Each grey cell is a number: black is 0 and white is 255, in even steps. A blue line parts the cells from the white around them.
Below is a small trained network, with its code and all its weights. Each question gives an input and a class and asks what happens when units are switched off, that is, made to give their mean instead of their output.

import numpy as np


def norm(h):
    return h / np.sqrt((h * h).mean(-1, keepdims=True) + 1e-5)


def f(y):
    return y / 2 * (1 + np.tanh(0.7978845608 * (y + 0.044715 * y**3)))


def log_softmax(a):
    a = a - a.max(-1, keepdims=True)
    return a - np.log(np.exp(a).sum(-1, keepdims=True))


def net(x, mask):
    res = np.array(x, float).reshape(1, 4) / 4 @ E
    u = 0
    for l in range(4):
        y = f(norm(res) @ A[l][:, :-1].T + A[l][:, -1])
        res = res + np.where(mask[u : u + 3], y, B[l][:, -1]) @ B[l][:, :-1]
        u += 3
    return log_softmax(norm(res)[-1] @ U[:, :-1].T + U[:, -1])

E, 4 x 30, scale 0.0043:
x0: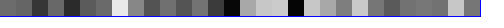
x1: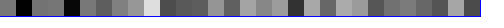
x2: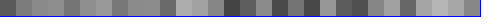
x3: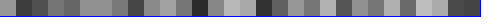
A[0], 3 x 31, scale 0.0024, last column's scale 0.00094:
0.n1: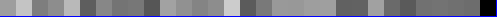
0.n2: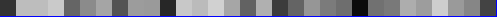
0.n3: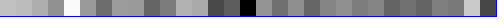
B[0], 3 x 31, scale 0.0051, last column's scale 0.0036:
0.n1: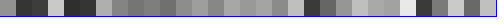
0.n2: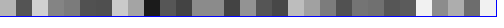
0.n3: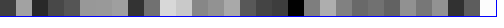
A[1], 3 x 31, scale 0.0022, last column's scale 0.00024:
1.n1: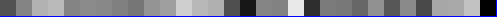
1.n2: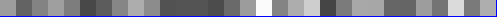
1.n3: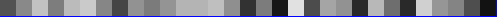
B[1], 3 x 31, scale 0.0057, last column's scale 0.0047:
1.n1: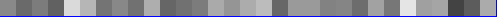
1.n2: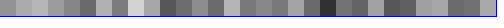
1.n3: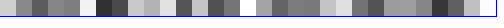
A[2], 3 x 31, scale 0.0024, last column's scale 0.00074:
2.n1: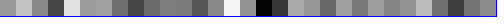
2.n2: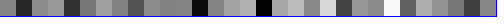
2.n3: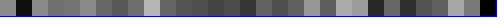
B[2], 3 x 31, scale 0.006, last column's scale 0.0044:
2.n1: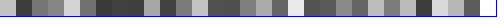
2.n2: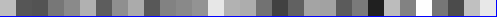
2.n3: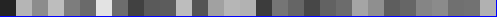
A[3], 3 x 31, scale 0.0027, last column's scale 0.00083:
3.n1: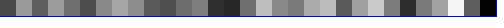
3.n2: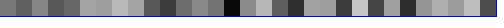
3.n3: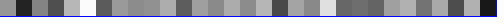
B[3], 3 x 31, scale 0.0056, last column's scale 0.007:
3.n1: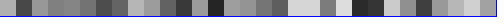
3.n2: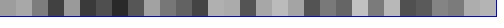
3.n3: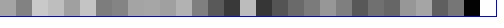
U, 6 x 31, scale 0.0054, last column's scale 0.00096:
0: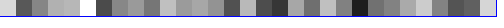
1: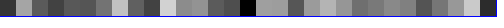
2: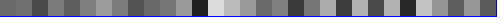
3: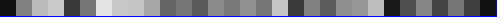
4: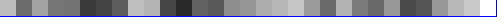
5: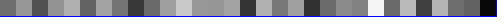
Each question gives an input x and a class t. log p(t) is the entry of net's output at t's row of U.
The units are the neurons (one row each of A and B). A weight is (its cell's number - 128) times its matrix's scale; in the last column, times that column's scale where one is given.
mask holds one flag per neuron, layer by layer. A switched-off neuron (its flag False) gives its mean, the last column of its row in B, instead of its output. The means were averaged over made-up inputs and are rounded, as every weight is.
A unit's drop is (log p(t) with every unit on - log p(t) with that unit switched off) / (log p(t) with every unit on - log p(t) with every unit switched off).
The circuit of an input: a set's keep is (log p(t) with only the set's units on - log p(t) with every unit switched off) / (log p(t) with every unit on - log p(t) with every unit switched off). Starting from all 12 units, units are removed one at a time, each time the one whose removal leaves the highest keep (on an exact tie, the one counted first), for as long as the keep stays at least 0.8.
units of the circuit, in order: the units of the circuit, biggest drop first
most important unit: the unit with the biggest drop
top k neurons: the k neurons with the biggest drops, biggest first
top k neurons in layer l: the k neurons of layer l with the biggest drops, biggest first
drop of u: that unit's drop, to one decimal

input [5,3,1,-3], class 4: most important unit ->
3.n1
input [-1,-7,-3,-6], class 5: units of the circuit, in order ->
(0.n1, 2.n2)
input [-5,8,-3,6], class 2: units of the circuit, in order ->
(2.n3, 1.n3)
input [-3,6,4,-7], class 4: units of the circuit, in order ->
(3.n3, 2.n2)
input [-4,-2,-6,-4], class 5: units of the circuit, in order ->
(0.n1, 2.n2, 1.n3)
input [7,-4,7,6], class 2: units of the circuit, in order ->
(2.n1, 3.n2)
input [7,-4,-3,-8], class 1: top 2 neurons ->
(0.n3, 0.n2)
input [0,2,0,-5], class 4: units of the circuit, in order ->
(2.n2, 1.n3, 3.n1)
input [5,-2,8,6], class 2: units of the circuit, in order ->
(3.n2, 2.n1)
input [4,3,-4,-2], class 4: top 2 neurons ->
(3.n1, 0.n3)
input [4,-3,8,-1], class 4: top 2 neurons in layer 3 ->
(3.n2, 3.n1)
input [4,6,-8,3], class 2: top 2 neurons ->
(3.n3, 1.n3)
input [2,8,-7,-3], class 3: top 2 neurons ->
(2.n3, 2.n1)
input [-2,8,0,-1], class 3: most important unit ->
0.n3
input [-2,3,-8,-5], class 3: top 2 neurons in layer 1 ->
(1.n3, 1.n1)
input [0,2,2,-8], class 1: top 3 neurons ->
(0.n3, 2.n1, 3.n3)
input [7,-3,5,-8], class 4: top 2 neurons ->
(3.n1, 3.n2)
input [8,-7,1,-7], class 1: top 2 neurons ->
(0.n3, 2.n1)
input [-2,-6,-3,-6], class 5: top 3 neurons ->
(0.n1, 2.n2, 0.n3)
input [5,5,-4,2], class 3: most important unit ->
2.n3
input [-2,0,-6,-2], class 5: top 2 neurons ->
(1.n3, 2.n2)
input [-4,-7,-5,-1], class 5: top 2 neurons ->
(0.n1, 2.n2)
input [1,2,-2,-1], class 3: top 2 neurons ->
(2.n1, 0.n2)
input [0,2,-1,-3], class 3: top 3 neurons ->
(2.n1, 0.n2, 3.n2)
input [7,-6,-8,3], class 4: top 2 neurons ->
(0.n3, 3.n1)
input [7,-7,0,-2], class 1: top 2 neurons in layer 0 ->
(0.n3, 0.n2)
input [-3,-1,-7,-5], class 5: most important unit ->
1.n3
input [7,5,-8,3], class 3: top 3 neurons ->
(2.n1, 2.n3, 1.n2)
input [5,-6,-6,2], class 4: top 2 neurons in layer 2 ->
(2.n2, 2.n3)
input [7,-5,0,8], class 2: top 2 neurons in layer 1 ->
(1.n3, 1.n1)
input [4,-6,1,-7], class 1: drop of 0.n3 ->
0.2
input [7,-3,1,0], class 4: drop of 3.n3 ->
0.0
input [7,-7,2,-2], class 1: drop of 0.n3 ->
0.4
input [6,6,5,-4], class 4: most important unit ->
3.n1
